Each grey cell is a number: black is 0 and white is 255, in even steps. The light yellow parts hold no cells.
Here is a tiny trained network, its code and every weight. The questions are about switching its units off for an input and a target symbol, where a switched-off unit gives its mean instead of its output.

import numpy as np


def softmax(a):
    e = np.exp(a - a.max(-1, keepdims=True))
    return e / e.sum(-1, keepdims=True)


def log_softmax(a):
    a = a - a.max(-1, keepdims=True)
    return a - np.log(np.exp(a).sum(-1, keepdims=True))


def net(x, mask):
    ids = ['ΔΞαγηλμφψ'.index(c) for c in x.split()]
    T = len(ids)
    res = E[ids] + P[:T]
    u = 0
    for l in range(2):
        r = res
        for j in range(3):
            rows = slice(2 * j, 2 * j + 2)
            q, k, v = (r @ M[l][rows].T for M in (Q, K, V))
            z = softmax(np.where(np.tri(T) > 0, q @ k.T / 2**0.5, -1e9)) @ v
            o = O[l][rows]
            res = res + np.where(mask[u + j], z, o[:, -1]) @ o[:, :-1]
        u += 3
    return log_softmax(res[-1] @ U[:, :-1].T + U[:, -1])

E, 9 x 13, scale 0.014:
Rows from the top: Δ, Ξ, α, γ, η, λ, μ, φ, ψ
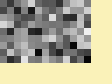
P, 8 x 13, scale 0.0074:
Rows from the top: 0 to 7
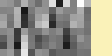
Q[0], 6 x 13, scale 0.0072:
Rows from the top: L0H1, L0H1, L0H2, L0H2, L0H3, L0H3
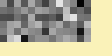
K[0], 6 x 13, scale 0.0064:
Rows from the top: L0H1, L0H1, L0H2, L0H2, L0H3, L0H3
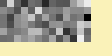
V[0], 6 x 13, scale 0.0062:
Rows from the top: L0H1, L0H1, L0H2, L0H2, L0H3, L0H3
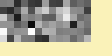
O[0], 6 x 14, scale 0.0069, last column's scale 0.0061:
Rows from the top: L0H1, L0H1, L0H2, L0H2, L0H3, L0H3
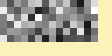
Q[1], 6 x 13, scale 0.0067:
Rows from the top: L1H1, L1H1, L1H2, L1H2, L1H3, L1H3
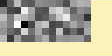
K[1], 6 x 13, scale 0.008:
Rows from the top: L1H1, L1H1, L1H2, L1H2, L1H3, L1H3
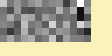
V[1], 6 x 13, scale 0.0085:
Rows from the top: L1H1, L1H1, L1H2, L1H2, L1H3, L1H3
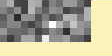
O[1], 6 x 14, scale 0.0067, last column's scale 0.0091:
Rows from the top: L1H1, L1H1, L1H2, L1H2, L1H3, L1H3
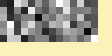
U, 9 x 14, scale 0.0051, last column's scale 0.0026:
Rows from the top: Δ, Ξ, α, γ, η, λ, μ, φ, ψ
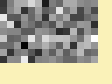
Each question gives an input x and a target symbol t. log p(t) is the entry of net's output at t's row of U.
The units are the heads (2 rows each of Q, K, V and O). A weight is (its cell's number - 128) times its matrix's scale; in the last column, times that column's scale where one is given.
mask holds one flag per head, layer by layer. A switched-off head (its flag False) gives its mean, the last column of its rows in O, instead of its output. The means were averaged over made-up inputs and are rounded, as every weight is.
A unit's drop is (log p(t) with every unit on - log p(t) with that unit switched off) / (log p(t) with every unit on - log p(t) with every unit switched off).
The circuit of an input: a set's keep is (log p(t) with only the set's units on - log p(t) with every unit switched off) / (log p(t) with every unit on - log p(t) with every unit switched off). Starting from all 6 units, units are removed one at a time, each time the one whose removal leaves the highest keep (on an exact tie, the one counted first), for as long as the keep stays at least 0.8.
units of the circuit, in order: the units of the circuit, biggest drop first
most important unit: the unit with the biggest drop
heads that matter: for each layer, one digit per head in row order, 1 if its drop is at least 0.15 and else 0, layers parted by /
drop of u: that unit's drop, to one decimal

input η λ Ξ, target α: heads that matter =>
001 / 001
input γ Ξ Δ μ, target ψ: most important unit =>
L0H1
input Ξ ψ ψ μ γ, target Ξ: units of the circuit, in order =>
[L1H3; L0H1; L1H1]
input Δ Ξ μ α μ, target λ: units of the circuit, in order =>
[L0H3; L1H3]
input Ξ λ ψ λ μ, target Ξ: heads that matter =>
100 / 001
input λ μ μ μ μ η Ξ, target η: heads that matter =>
100 / 110
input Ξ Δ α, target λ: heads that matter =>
001 / 011
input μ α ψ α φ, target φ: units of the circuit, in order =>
[L1H2; L1H1]
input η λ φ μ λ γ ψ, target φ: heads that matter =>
010 / 010
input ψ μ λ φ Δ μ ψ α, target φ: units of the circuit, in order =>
[L1H2; L0H2]
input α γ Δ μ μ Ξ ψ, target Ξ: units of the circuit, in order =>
[L1H3; L0H3]
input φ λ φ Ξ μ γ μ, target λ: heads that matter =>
101 / 111
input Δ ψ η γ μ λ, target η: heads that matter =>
001 / 111
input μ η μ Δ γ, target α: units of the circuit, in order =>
[L1H3; L0H3]
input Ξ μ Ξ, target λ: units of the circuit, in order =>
[L1H3; L0H3; L1H2]
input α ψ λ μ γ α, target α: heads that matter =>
111 / 101
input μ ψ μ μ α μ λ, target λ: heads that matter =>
110 / 100
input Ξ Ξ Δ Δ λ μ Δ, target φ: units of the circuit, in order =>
[L1H2; L0H2]
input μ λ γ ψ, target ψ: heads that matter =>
011 / 100
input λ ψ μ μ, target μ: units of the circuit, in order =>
[L0H2; L1H3]
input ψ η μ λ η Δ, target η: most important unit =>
L0H3
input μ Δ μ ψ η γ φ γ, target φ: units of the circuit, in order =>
[L1H2]
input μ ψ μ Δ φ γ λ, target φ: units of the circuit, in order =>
[L1H2; L0H2; L0H1]
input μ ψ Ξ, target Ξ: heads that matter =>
100 / 101
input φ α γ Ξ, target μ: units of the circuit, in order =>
[L0H1; L0H2; L1H1]
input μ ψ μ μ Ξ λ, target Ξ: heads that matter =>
101 / 001
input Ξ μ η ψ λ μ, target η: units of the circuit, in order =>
[L1H1; L1H3]
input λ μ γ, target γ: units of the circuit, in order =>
[L0H1; L1H2; L1H1]
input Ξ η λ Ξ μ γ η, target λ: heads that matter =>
001 / 111
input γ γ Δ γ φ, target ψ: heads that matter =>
101 / 100
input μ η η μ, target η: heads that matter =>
101 / 110
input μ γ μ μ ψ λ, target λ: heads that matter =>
111 / 100
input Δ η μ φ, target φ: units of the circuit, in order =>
[L1H2; L0H2; L1H3]
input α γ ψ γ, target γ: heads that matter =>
011 / 101
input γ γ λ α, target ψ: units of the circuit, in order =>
[L1H1; L0H1; L0H3]
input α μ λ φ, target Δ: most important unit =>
L1H2
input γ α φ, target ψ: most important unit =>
L0H1
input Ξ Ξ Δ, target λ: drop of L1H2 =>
0.1
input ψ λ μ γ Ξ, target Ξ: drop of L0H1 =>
0.3
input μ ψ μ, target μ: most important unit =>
L1H3
